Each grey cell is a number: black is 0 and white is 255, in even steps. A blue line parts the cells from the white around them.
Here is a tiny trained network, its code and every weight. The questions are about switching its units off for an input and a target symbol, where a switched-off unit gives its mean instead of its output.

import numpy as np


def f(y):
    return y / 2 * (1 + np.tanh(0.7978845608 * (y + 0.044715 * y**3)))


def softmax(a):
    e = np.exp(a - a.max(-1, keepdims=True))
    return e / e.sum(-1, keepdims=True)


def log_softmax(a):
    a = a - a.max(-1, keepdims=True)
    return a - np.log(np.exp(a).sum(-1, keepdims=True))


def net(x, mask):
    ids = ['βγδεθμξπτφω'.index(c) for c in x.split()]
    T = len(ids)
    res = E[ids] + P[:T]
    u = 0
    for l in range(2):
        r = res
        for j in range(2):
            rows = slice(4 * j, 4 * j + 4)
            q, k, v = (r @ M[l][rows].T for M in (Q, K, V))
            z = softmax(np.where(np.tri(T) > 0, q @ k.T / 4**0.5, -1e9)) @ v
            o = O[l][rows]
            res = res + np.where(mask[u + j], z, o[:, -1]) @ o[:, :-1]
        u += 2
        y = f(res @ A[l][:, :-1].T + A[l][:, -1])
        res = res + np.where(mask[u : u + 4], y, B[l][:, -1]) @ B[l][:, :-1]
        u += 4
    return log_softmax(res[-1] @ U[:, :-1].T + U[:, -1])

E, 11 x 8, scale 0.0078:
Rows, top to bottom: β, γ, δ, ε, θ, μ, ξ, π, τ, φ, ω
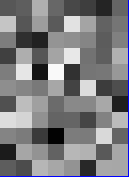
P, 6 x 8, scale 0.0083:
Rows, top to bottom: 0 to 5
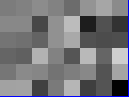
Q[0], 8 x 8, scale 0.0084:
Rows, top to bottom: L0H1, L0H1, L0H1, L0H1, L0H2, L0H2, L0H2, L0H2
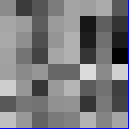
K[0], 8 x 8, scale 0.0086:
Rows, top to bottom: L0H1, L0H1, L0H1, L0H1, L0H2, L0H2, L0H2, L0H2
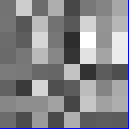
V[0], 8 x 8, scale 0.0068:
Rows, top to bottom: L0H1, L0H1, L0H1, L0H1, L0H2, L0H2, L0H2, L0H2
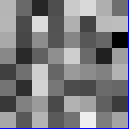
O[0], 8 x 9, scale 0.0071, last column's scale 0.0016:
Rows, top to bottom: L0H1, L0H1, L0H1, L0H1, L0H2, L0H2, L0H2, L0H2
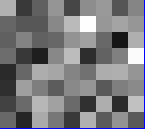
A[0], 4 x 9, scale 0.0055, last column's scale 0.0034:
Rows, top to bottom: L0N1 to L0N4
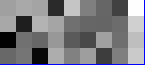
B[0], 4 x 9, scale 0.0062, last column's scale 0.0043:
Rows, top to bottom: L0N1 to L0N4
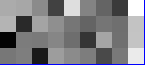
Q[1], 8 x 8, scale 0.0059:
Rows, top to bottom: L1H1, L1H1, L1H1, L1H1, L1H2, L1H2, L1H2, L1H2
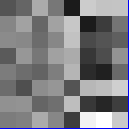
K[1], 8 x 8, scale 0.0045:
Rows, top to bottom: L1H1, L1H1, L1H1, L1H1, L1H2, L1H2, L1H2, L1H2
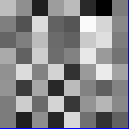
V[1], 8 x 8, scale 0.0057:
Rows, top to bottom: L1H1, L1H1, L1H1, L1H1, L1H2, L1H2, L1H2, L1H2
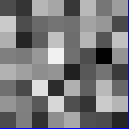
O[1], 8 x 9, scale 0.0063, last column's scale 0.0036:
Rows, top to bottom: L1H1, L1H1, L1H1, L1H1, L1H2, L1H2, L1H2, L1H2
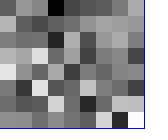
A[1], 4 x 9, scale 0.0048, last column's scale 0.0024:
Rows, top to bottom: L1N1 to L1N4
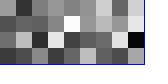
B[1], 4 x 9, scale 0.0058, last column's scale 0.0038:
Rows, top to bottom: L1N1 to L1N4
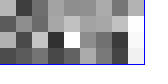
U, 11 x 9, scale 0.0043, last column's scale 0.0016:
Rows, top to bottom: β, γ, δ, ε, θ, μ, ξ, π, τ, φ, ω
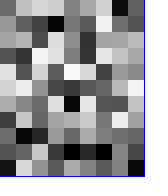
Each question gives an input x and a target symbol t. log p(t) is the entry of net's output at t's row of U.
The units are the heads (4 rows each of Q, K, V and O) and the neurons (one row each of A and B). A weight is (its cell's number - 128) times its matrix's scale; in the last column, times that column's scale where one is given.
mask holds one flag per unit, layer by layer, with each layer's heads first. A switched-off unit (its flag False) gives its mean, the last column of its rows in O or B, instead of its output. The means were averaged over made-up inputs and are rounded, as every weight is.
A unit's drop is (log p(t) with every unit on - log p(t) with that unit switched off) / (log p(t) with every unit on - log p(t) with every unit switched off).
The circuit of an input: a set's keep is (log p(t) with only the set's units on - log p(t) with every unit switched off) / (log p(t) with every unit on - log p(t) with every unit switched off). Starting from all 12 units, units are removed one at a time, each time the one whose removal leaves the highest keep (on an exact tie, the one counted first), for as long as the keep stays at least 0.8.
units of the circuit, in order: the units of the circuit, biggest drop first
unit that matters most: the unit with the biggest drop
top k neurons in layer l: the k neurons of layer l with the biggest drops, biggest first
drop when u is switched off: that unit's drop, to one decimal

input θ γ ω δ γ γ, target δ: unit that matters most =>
L1H2
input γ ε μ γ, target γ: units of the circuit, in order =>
(L0H1 L1H1 L0H2 L1H2)
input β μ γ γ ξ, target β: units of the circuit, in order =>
(L1H2 L1H1 L0H1 L0H2)
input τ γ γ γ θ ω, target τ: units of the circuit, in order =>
(L0H1 L1H1)
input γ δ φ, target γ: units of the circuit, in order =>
(L1H1 L0H1 L0H2 L1H2)
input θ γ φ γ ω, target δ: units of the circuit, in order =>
(L1H2 L0H1)
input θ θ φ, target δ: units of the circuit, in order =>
(L0H2 L1H2)
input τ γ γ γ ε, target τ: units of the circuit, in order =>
(L0H1 L1H1)
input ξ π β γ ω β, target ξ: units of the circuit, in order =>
(L1H1 L0H1 L1H2 L1N3)
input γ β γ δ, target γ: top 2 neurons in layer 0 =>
(L0N2 L0N3)
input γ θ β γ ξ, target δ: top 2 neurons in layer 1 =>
(L1N4 L1N3)
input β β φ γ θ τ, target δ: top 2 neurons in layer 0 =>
(L0N1 L0N4)
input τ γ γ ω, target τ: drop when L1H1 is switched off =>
0.3
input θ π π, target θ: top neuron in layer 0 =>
(L0N3)
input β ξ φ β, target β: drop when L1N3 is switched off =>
0.0
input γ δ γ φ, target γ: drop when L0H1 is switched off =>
0.8
